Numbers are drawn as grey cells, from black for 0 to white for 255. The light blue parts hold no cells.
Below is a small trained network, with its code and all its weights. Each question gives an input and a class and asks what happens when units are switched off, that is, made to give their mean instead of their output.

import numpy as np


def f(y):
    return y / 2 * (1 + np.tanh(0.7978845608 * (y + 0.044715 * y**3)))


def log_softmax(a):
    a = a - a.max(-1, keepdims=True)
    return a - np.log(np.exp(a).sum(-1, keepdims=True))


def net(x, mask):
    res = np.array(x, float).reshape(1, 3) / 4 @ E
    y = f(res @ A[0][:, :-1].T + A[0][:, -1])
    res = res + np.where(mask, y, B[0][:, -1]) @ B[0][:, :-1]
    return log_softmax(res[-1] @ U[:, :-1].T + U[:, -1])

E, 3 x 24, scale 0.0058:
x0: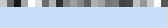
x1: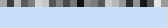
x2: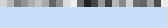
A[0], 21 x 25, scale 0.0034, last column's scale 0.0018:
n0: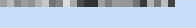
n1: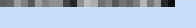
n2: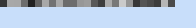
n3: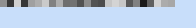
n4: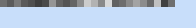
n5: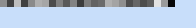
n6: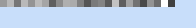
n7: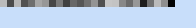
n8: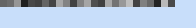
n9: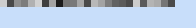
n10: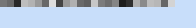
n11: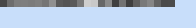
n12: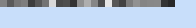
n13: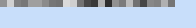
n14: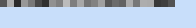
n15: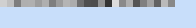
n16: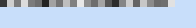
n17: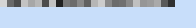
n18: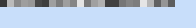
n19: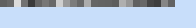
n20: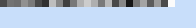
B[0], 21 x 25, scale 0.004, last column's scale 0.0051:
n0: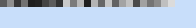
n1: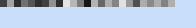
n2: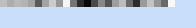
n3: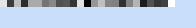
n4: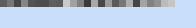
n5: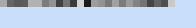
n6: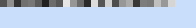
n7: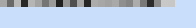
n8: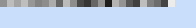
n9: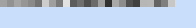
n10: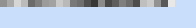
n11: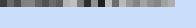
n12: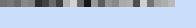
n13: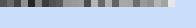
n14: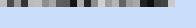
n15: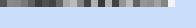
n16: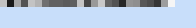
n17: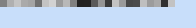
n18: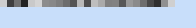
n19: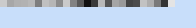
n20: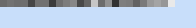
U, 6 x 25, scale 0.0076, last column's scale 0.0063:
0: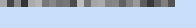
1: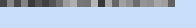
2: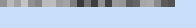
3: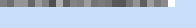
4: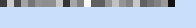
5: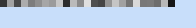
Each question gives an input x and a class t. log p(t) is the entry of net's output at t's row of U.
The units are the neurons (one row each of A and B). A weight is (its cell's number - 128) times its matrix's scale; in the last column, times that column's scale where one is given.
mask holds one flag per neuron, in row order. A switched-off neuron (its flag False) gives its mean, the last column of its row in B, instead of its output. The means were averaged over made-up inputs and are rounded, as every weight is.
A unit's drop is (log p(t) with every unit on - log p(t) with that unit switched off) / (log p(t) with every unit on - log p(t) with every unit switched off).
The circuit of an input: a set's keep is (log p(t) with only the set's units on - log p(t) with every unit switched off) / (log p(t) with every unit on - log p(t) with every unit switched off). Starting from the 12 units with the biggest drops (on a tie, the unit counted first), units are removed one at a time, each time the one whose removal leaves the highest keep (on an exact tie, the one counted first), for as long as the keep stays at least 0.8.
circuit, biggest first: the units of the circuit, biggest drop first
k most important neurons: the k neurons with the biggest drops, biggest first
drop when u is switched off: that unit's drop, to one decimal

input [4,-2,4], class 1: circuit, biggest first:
[n19 n3]
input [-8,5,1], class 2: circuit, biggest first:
[n2]
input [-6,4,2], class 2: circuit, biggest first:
[n2 n19]
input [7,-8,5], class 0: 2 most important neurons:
[n16 n14]
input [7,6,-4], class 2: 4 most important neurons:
[n10 n17 n9 n16]
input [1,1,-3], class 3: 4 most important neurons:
[n0 n6 n15 n13]
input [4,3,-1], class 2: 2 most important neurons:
[n16 n10]
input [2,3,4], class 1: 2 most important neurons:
[n16 n14]
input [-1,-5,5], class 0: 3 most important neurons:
[n16 n14 n18]
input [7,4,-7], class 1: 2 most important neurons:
[n4 n20]
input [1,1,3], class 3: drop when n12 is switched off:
0.3
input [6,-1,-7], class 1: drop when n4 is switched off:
0.2
